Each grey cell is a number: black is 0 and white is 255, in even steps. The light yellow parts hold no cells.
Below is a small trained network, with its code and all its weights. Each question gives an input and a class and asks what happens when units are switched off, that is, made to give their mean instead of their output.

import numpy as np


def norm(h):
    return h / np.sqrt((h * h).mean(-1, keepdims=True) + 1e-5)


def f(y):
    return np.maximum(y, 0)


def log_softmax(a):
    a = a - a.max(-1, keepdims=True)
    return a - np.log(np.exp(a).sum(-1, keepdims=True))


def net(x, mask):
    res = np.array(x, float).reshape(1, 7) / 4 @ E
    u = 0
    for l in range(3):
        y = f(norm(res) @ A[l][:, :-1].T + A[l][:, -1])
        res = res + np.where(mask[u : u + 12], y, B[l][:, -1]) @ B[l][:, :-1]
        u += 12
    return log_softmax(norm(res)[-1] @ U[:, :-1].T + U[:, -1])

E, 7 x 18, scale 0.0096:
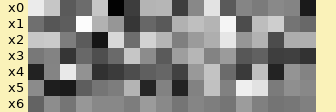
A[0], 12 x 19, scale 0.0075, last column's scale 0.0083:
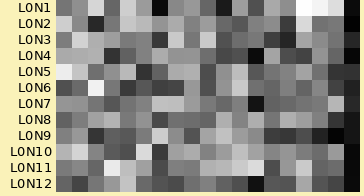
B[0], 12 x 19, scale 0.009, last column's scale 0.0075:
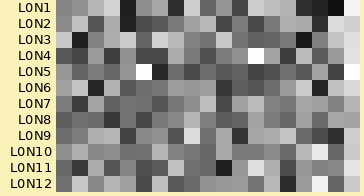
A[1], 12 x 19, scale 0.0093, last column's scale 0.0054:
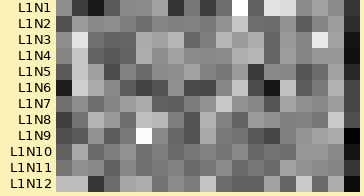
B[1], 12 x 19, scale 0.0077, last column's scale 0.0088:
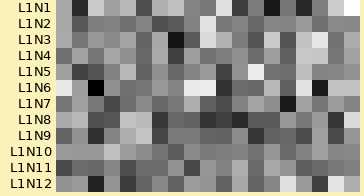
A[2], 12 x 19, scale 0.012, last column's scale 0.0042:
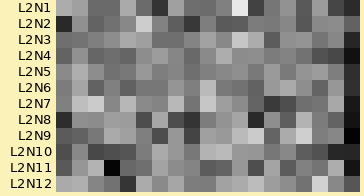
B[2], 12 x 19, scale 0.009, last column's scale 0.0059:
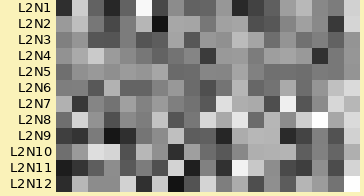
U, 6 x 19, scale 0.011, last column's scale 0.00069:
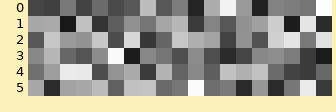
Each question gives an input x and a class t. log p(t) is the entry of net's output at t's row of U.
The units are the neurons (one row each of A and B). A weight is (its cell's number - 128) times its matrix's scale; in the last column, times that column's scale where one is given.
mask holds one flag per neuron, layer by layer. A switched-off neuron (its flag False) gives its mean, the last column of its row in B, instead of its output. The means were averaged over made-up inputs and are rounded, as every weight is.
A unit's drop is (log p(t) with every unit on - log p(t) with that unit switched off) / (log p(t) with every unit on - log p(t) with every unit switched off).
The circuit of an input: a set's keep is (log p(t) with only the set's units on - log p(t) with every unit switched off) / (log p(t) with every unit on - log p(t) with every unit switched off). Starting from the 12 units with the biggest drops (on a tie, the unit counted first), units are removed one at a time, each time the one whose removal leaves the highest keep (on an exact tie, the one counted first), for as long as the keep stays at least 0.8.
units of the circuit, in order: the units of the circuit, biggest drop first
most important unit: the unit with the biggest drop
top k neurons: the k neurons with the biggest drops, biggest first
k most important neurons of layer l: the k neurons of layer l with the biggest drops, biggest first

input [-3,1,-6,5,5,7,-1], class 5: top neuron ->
L1N1
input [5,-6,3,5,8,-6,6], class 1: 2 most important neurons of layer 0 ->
L0N6, L0N11
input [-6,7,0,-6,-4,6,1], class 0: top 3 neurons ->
L0N11, L2N9, L0N5
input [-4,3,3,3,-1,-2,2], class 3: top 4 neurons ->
L1N8, L0N4, L0N1, L2N2
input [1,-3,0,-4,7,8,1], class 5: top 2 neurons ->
L1N1, L0N2
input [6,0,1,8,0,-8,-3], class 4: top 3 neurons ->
L0N9, L1N1, L2N10
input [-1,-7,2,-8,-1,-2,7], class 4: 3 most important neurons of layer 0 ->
L0N1, L0N11, L0N8
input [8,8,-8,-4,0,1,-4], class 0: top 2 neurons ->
L0N11, L2N9
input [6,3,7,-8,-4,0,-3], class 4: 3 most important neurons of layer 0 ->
L0N1, L0N12, L0N5
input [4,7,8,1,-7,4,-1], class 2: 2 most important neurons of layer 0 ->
L0N10, L0N4
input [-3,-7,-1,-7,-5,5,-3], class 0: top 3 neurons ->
L0N4, L2N11, L0N9
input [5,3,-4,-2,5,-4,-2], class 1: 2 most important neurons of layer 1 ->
L1N6, L1N1
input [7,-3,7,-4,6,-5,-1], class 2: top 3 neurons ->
L0N10, L2N12, L1N3
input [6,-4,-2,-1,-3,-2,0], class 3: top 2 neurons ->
L0N5, L2N1
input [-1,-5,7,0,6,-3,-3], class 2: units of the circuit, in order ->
L2N12
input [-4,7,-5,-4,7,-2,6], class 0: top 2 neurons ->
L0N11, L2N9
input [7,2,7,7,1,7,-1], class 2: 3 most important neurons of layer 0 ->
L0N1, L0N10, L0N3
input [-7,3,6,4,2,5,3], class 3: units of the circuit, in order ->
L1N8, L2N2
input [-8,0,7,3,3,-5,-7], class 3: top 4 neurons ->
L1N8, L1N9, L2N2, L0N12
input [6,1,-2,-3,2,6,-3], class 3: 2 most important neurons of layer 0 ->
L0N5, L0N3
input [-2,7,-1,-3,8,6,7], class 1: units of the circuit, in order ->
L1N6
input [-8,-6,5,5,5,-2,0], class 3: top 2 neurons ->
L1N8, L2N2
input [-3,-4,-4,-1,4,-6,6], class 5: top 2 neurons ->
L0N3, L2N7
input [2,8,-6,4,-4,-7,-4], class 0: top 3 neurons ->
L0N11, L2N9, L1N1
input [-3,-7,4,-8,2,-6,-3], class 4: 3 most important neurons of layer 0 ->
L0N1, L0N11, L0N3
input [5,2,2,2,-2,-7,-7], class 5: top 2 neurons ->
L0N3, L2N7
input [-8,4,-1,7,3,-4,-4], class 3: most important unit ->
L1N8
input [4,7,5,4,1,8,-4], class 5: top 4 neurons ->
L1N1, L0N4, L0N7, L2N11
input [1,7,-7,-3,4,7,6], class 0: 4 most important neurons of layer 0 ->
L0N11, L0N3, L0N10, L0N8
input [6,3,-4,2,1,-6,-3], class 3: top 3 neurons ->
L0N5, L2N1, L1N1
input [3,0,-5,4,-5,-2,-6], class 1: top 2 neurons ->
L0N2, L1N12
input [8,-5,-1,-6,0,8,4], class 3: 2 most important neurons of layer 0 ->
L0N5, L0N3
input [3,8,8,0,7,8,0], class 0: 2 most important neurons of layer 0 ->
L0N11, L0N3
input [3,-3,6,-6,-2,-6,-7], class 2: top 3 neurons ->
L0N10, L2N12, L1N1
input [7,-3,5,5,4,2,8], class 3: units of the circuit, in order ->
L2N1
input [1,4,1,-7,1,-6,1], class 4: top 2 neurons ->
L0N1, L1N1
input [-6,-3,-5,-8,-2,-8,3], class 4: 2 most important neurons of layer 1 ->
L1N1, L1N8
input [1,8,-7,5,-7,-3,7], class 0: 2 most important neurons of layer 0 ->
L0N11, L0N6
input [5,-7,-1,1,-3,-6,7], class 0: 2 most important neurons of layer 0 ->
L0N4, L0N7
